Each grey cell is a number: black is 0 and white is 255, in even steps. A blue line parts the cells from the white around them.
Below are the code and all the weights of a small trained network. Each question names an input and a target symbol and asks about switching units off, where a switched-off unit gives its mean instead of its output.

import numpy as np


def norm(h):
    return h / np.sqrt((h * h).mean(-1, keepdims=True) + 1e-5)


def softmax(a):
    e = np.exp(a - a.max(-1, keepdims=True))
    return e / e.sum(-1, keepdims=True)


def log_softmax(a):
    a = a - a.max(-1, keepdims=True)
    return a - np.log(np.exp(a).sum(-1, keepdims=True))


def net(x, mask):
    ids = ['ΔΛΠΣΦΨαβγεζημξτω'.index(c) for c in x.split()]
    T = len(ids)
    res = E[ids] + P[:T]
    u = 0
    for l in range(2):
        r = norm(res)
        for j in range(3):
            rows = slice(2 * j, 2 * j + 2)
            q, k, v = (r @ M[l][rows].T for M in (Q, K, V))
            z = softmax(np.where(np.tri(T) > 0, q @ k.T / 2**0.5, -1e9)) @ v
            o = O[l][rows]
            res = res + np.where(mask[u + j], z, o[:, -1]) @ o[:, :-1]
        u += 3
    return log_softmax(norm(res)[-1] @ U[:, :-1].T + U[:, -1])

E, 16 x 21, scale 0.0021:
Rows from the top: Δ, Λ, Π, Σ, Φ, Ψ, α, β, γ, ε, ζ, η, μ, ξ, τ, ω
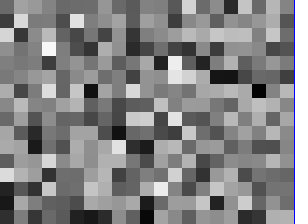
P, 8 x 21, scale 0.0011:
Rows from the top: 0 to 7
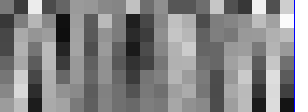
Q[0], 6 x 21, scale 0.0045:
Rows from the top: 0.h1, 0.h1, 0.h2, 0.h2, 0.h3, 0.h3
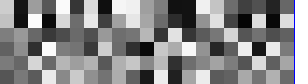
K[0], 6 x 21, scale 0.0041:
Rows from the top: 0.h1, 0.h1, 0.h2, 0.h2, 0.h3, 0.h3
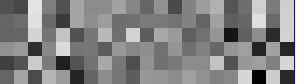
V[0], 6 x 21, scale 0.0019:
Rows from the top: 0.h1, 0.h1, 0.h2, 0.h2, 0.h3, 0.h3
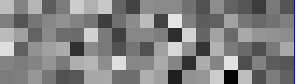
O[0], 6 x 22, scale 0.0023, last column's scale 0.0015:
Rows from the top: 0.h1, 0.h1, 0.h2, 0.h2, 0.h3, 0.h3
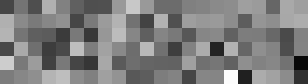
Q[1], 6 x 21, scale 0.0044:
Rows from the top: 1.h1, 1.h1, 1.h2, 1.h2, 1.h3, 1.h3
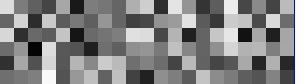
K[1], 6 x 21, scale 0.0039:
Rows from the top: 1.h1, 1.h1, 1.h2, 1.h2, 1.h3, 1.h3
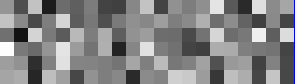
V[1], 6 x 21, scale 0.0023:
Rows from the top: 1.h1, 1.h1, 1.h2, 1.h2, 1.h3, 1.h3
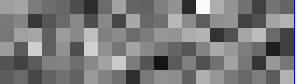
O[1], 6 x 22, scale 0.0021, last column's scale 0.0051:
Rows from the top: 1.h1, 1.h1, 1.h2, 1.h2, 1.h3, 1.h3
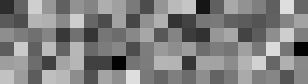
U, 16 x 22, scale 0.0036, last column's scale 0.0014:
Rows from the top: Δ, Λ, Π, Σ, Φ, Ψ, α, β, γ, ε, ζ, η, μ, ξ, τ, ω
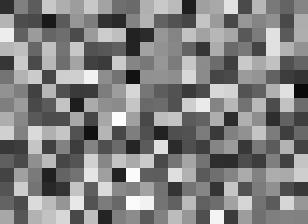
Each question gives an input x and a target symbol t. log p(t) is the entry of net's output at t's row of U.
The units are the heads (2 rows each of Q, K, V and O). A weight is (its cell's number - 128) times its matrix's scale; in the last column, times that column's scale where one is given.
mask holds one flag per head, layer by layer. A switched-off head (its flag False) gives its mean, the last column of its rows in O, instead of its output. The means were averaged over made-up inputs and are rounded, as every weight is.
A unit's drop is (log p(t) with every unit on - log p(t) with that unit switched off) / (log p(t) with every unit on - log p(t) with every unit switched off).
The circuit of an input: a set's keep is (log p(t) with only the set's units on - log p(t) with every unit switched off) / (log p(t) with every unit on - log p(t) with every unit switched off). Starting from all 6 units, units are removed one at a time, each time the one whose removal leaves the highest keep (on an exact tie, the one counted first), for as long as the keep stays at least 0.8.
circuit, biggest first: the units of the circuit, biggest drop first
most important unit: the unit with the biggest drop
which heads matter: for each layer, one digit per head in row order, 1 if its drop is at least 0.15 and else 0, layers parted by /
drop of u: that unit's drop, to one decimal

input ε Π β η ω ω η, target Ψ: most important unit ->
0.h1
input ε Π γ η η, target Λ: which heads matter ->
000 / 111
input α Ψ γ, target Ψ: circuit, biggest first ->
[1.h2, 0.h1]
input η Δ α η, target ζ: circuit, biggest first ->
[1.h2, 1.h3]
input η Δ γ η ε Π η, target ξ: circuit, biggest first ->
[0.h2, 1.h2, 1.h3]
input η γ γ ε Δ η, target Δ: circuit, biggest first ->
[0.h3, 1.h3, 1.h2]
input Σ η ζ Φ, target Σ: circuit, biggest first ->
[1.h2, 0.h1, 1.h1]
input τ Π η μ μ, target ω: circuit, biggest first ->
[0.h2, 0.h1, 1.h2]
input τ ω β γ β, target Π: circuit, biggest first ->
[0.h1, 1.h3]
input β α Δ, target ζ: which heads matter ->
001 / 010
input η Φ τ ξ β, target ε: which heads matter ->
001 / 011
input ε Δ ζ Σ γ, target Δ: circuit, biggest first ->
[0.h3, 0.h1]
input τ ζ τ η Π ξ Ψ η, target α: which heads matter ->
000 / 010
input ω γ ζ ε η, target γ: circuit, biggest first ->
[0.h2, 1.h3]
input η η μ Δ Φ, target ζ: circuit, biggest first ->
[1.h1, 0.h1, 1.h3]
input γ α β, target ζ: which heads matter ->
000 / 011
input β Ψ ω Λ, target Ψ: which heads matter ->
110 / 010
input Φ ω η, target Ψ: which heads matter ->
100 / 000
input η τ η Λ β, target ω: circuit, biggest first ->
[0.h2]
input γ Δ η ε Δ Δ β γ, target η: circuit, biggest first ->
[1.h3, 0.h3, 0.h1]
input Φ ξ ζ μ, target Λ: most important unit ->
1.h1
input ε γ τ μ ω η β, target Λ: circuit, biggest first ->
[1.h2, 1.h1, 0.h3]
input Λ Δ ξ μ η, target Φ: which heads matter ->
100 / 010
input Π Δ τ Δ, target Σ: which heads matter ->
101 / 010
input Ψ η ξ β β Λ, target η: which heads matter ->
110 / 011
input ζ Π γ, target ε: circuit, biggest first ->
[0.h3, 1.h3, 0.h1]
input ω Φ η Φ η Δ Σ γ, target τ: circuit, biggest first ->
[1.h1]
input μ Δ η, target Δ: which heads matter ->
001 / 100
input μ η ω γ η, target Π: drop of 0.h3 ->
0.0
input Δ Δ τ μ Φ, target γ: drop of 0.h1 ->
0.2
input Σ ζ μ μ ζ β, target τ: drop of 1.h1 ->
0.3
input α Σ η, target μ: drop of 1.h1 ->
0.6
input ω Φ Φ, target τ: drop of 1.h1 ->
0.5
